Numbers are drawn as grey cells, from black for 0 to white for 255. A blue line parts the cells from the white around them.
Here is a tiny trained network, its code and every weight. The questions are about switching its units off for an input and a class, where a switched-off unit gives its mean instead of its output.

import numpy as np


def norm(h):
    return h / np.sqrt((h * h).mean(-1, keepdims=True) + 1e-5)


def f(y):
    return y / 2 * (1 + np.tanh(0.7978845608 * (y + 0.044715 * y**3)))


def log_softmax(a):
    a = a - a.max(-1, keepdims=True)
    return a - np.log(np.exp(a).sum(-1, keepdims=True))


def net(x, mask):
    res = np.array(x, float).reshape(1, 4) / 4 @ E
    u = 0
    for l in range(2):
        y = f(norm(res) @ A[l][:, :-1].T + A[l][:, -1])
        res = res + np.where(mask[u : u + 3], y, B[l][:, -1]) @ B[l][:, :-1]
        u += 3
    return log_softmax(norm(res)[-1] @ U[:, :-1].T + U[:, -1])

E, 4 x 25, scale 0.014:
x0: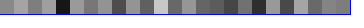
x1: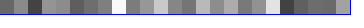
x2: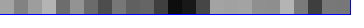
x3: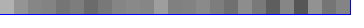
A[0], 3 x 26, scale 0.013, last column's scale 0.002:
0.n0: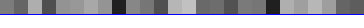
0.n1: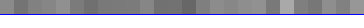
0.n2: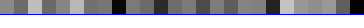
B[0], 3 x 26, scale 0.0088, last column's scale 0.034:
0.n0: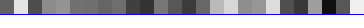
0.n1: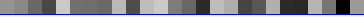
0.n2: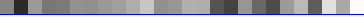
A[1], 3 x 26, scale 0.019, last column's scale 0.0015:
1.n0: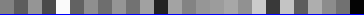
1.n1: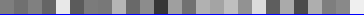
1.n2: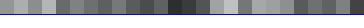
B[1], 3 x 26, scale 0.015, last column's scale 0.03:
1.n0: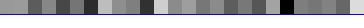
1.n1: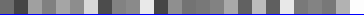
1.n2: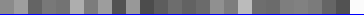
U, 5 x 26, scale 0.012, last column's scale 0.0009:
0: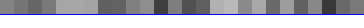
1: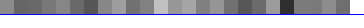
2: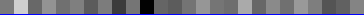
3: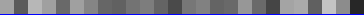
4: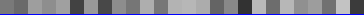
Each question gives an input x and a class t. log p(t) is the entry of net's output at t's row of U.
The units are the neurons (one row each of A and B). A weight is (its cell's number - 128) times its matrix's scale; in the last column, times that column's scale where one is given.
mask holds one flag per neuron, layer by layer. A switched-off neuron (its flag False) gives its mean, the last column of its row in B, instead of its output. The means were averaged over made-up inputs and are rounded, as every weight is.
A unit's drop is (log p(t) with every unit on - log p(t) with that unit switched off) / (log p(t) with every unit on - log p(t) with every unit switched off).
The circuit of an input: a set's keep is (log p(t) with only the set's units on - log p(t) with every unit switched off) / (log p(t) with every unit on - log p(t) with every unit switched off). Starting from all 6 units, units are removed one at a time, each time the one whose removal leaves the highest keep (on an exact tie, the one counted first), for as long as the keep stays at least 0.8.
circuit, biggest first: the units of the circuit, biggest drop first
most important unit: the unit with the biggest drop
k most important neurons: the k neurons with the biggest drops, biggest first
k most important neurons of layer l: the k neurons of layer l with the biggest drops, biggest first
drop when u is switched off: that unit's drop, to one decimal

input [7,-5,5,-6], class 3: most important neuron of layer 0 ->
(0.n2)
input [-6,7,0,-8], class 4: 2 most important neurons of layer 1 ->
(1.n1 1.n2)
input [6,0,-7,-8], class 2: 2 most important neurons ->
(1.n1 0.n2)
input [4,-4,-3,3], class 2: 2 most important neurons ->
(0.n0 1.n1)
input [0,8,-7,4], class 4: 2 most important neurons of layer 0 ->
(0.n0 0.n2)
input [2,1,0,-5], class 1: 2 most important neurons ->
(1.n1 0.n0)
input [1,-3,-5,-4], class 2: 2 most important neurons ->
(1.n2 1.n1)
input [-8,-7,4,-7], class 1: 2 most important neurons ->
(1.n0 0.n2)
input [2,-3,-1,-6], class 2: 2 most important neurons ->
(0.n0 1.n1)
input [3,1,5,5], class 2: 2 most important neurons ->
(0.n2 1.n1)
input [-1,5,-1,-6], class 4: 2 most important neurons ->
(0.n0 1.n2)
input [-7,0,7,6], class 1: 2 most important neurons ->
(0.n0 1.n0)
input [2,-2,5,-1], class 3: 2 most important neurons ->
(1.n0 1.n1)
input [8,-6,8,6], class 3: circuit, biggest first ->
(0.n2)
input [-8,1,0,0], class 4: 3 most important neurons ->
(1.n1 0.n0 0.n2)
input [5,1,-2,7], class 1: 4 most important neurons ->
(1.n1 0.n0 1.n2 0.n2)
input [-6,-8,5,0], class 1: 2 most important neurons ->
(0.n2 1.n0)
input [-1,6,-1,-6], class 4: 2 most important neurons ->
(0.n0 1.n2)
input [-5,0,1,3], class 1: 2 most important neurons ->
(0.n0 1.n0)
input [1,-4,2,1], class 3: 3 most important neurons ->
(0.n2 1.n0 1.n1)
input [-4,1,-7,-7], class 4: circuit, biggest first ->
(1.n2)
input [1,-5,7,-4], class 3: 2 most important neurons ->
(0.n2 1.n0)
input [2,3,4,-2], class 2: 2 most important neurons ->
(0.n2 1.n1)
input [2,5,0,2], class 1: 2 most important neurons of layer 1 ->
(1.n1 1.n2)
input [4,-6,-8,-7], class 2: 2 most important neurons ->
(1.n1 0.n0)
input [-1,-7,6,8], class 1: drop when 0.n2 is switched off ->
0.8
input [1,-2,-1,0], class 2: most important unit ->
0.n0
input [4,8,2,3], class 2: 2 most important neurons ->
(1.n1 0.n2)
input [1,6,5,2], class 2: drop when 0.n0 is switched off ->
0.1
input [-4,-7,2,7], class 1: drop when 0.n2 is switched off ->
0.9
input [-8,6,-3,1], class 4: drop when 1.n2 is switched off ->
0.0
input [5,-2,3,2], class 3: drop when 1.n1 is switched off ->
0.1
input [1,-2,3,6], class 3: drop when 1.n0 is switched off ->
0.5
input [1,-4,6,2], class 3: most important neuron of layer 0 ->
(0.n2)
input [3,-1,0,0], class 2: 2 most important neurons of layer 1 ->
(1.n1 1.n0)
